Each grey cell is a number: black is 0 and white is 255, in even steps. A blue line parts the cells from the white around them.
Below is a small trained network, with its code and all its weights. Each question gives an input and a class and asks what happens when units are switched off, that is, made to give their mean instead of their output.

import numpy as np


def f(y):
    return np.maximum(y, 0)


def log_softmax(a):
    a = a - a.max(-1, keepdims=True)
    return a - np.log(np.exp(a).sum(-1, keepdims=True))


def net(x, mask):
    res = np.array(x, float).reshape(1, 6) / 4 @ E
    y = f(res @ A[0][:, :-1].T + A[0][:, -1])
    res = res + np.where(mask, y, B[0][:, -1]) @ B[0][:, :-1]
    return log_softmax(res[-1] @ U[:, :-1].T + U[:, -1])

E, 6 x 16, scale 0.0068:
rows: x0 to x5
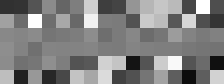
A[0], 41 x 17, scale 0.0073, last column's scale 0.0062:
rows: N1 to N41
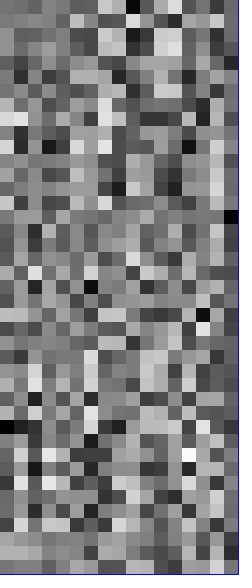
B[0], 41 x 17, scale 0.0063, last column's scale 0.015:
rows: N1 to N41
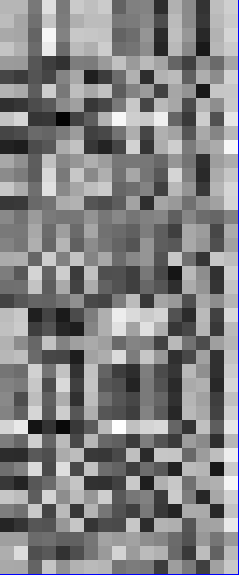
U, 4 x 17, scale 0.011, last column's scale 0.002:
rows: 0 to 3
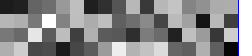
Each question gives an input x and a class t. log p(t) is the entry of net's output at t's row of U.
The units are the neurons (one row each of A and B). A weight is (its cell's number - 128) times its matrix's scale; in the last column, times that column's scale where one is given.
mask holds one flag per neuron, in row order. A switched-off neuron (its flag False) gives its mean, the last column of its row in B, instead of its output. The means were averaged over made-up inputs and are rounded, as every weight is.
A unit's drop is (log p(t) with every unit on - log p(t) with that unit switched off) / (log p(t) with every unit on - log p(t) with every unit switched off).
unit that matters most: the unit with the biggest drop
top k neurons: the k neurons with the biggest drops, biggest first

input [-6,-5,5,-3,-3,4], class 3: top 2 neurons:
N9; N23
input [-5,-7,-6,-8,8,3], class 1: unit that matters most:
N3
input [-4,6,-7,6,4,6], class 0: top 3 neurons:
N11; N8; N15
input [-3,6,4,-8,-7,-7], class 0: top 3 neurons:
N33; N38; N35
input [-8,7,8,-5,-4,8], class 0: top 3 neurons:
N11; N15; N8
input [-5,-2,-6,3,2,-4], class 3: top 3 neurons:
N9; N23; N11
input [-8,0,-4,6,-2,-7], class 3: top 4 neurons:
N9; N23; N40; N11
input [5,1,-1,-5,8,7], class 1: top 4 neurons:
N3; N1; N4; N7
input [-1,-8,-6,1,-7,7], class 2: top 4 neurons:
N34; N37; N29; N21
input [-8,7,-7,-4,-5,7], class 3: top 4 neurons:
N9; N23; N40; N35
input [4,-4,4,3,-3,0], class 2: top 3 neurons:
N9; N23; N34
